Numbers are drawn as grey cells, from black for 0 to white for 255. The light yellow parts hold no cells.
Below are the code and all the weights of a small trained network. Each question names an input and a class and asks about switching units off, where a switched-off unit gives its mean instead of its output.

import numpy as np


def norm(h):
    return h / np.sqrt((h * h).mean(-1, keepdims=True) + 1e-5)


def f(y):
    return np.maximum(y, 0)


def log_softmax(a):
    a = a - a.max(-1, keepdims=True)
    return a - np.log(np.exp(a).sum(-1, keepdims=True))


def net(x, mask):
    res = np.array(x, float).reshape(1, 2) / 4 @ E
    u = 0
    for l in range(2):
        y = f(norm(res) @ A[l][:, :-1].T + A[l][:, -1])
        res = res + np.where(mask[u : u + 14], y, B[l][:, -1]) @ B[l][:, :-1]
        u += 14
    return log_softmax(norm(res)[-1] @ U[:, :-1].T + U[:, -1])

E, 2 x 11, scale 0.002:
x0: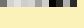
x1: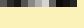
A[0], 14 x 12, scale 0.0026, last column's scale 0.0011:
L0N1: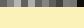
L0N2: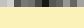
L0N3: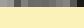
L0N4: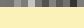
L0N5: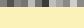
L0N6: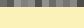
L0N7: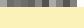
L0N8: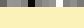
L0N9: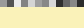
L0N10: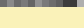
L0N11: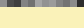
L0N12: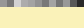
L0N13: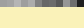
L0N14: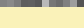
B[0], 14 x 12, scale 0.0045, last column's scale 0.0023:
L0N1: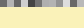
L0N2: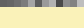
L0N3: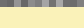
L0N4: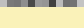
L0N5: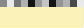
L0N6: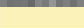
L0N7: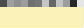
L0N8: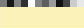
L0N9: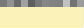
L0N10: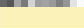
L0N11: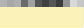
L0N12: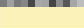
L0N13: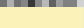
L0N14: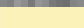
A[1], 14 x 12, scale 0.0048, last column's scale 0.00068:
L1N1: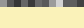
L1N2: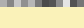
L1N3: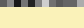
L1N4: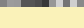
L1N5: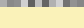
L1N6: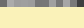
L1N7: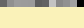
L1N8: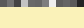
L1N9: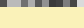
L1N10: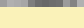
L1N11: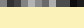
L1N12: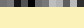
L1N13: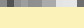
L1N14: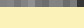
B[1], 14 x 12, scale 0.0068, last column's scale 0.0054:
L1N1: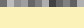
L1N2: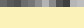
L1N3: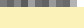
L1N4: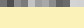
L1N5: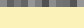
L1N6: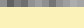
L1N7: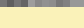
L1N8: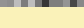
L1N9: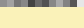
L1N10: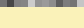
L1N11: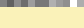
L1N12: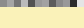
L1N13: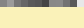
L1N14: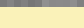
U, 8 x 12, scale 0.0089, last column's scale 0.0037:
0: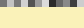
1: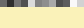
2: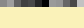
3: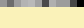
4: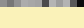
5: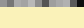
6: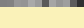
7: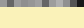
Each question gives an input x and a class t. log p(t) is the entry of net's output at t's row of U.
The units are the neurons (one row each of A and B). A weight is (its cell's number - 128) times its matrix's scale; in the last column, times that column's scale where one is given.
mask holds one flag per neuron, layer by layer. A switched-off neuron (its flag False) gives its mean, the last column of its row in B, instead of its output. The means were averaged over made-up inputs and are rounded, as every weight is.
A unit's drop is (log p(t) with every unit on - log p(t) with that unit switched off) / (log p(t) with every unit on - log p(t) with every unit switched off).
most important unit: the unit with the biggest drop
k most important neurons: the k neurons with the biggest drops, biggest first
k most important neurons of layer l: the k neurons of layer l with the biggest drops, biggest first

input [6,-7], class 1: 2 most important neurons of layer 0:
(L0N5; L0N7)
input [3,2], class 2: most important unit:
L1N4
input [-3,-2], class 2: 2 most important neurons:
(L0N7; L0N5)
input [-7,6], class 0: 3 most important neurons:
(L1N12; L1N1; L0N8)
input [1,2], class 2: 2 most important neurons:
(L1N13; L0N10)
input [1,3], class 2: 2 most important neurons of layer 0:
(L0N8; L0N10)
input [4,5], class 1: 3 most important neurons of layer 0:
(L0N5; L0N11; L0N7)
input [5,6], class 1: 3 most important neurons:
(L1N12; L0N5; L1N13)
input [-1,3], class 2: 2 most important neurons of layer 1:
(L1N4; L1N12)
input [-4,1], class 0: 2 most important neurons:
(L1N12; L0N10)
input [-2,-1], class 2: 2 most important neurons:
(L0N5; L1N9)
